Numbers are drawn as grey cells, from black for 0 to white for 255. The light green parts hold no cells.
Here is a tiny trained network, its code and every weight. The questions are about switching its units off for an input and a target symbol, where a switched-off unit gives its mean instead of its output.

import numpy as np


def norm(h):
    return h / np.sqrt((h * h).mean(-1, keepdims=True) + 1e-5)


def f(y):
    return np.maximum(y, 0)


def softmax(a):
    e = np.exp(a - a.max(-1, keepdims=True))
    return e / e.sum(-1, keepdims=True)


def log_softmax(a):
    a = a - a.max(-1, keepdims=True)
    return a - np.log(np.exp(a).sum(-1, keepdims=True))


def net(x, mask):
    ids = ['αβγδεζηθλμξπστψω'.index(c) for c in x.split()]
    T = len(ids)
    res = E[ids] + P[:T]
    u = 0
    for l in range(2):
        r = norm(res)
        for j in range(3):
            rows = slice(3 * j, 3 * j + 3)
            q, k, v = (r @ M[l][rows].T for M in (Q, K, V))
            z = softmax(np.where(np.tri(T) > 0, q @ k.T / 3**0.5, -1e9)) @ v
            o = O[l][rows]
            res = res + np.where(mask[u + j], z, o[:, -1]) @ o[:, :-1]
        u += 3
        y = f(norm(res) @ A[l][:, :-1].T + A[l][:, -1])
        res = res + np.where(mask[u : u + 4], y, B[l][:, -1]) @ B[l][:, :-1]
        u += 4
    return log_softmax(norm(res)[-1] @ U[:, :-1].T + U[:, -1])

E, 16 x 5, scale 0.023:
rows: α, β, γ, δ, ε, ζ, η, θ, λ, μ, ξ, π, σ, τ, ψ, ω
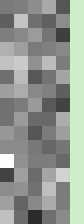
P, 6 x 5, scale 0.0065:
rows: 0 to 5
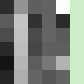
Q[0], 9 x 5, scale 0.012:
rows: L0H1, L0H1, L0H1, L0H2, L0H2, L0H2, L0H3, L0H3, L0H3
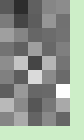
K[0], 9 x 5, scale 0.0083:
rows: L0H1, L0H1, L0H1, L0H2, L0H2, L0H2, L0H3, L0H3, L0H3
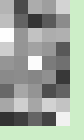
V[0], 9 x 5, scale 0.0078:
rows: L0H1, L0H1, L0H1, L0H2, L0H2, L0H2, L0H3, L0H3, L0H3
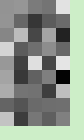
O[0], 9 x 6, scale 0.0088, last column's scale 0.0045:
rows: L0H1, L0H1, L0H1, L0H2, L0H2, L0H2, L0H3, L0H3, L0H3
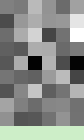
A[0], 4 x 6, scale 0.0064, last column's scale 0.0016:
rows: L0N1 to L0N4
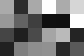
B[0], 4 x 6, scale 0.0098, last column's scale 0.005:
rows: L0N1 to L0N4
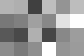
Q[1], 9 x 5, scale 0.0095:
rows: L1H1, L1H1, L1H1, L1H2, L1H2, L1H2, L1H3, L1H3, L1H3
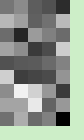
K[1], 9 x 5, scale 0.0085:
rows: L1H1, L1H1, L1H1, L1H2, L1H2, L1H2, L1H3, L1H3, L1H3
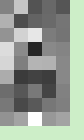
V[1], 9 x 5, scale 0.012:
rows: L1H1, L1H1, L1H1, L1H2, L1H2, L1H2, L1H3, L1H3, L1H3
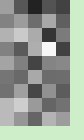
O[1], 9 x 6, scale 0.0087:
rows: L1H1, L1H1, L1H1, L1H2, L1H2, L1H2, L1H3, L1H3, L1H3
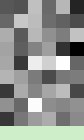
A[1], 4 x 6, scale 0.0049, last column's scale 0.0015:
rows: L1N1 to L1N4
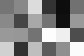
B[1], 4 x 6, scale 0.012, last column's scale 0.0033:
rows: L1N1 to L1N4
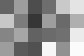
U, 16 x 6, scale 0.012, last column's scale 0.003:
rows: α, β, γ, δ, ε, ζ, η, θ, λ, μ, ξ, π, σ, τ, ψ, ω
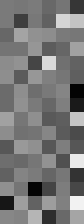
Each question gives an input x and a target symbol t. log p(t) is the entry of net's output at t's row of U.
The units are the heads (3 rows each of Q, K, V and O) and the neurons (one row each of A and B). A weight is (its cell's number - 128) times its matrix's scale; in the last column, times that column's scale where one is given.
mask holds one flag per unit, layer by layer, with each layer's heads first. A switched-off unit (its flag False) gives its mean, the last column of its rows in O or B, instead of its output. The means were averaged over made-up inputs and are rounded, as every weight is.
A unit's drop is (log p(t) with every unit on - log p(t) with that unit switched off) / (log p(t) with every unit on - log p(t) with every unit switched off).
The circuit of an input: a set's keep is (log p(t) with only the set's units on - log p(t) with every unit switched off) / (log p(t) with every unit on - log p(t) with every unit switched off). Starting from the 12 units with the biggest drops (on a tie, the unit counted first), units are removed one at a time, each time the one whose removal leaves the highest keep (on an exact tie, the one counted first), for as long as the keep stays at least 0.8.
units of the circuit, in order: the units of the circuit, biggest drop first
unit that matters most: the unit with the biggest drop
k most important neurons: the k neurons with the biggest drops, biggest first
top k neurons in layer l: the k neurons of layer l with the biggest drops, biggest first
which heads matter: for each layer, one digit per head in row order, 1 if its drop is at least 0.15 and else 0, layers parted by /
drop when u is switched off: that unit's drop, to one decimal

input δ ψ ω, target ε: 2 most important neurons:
L0N2; L0N1
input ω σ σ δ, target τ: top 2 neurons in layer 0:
L0N3; L0N2
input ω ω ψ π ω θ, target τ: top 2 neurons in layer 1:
L1N1; L1N2
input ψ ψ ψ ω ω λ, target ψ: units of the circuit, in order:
L0H2; L1H3
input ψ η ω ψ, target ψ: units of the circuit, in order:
L1H3; L0H2
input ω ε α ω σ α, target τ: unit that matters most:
L0H2
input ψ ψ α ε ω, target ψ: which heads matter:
010 / 101
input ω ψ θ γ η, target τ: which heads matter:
000 / 001
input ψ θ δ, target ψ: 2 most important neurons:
L0N4; L0N3
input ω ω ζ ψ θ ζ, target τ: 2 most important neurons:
L0N3; L0N2
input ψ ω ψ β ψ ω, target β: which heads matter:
000 / 010
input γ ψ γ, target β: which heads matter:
111 / 000
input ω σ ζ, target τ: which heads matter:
101 / 101
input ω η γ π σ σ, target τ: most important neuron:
L0N3
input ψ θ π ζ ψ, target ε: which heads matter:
000 / 010
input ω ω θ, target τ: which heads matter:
000 / 000
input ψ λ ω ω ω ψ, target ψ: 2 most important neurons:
L0N1; L1N4
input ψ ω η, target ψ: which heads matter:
010 / 001
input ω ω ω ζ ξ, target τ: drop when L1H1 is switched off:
0.2
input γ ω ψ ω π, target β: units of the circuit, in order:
L1H2
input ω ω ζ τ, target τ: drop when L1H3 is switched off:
0.2
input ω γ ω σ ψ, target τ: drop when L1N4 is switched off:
0.1
